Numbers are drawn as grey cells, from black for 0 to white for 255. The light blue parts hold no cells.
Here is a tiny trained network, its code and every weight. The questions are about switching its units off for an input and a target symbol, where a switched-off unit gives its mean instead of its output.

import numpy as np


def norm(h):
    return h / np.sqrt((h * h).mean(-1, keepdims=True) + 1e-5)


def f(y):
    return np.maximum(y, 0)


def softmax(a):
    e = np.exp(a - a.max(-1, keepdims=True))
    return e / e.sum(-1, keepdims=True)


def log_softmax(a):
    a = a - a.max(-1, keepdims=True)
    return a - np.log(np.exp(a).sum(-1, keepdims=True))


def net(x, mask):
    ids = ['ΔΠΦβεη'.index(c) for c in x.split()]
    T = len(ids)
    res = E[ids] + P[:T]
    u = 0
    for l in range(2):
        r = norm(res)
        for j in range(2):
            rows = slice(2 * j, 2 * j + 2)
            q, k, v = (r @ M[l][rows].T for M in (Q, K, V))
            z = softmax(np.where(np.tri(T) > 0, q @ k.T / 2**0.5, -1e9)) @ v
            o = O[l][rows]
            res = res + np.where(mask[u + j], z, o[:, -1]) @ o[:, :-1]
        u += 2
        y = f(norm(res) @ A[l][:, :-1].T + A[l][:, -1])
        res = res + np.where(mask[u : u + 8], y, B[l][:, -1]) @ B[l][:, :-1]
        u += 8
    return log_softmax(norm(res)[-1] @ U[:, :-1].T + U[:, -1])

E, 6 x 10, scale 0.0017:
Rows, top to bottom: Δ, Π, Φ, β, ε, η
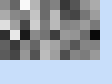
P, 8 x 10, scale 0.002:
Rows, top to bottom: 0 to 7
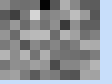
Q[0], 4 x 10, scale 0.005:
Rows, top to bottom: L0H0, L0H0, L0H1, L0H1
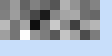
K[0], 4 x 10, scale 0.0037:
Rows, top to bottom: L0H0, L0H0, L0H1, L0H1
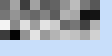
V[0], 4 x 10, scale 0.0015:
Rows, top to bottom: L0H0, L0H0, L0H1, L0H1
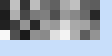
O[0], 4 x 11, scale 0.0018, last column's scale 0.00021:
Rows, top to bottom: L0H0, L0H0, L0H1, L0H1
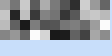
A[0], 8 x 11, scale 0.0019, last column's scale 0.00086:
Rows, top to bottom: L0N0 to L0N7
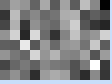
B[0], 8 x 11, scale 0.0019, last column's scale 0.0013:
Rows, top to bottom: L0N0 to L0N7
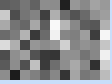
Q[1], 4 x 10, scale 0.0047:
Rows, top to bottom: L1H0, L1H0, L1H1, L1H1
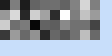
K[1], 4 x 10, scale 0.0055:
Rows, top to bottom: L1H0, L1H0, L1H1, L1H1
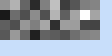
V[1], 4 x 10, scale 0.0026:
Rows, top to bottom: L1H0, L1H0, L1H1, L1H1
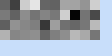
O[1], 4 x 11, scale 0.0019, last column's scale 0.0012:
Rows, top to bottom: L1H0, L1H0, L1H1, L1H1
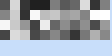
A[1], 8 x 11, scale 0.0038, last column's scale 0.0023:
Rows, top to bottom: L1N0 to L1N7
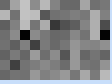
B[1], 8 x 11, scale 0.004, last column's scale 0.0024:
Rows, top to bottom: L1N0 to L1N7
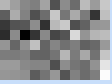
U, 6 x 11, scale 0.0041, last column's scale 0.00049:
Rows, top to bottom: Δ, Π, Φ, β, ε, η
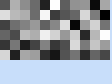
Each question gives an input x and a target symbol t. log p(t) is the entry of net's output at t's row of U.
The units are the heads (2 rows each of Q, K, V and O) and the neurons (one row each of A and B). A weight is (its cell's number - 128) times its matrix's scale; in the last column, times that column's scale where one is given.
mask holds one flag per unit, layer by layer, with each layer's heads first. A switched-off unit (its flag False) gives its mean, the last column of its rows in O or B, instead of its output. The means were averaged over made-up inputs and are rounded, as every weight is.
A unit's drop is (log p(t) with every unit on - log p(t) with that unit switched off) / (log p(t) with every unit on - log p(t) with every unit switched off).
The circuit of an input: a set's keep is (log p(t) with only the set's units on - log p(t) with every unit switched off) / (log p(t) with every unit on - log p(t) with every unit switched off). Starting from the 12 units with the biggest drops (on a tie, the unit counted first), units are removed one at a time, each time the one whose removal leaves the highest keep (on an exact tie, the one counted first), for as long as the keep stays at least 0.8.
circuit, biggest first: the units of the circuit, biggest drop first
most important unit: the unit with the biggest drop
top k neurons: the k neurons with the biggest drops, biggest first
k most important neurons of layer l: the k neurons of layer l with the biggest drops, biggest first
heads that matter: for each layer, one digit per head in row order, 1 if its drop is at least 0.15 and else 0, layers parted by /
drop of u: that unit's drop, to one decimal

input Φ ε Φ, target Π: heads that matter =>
11 / 00
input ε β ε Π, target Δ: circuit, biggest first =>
[L1N1]
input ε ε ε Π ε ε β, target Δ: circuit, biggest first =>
[L0N3, L0N2]
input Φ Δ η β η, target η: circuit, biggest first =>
[L1H0, L1N4, L1N6]
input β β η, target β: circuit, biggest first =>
[L1H0, L1N3, L1N7]
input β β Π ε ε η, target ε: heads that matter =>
00 / 11
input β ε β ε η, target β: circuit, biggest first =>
[L1H0, L0H0, L1N3]
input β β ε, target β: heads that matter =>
00 / 10
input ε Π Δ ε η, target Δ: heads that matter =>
01 / 10
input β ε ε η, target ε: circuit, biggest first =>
[L1H0, L0H1, L1H1]
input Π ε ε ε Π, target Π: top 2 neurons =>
[L1N0, L1N1]
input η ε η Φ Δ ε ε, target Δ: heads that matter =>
10 / 10
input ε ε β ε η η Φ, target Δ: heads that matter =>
00 / 00
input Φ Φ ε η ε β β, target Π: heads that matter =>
10 / 10
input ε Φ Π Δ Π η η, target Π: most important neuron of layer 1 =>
[L1N3]
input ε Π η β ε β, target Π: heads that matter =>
10 / 00
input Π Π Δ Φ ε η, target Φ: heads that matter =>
00 / 11
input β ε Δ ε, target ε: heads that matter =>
01 / 10
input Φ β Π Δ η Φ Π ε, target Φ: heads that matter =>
01 / 10
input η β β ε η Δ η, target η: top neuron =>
[L0N4]
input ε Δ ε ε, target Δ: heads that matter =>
00 / 10
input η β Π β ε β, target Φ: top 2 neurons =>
[L1N2, L1N0]
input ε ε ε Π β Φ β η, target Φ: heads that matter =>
01 / 10
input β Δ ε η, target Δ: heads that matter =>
00 / 10
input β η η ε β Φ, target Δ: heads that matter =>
00 / 01
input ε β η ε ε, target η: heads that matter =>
00 / 10
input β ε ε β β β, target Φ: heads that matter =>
10 / 00
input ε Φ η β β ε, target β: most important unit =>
L0H0
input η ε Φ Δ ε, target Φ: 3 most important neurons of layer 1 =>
[L1N2, L1N0, L1N3]
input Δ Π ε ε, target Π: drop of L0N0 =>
0.0
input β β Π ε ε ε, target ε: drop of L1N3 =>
0.1
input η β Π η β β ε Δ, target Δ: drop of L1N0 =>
-0.1
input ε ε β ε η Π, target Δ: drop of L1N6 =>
0.2
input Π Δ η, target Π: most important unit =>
L1H1
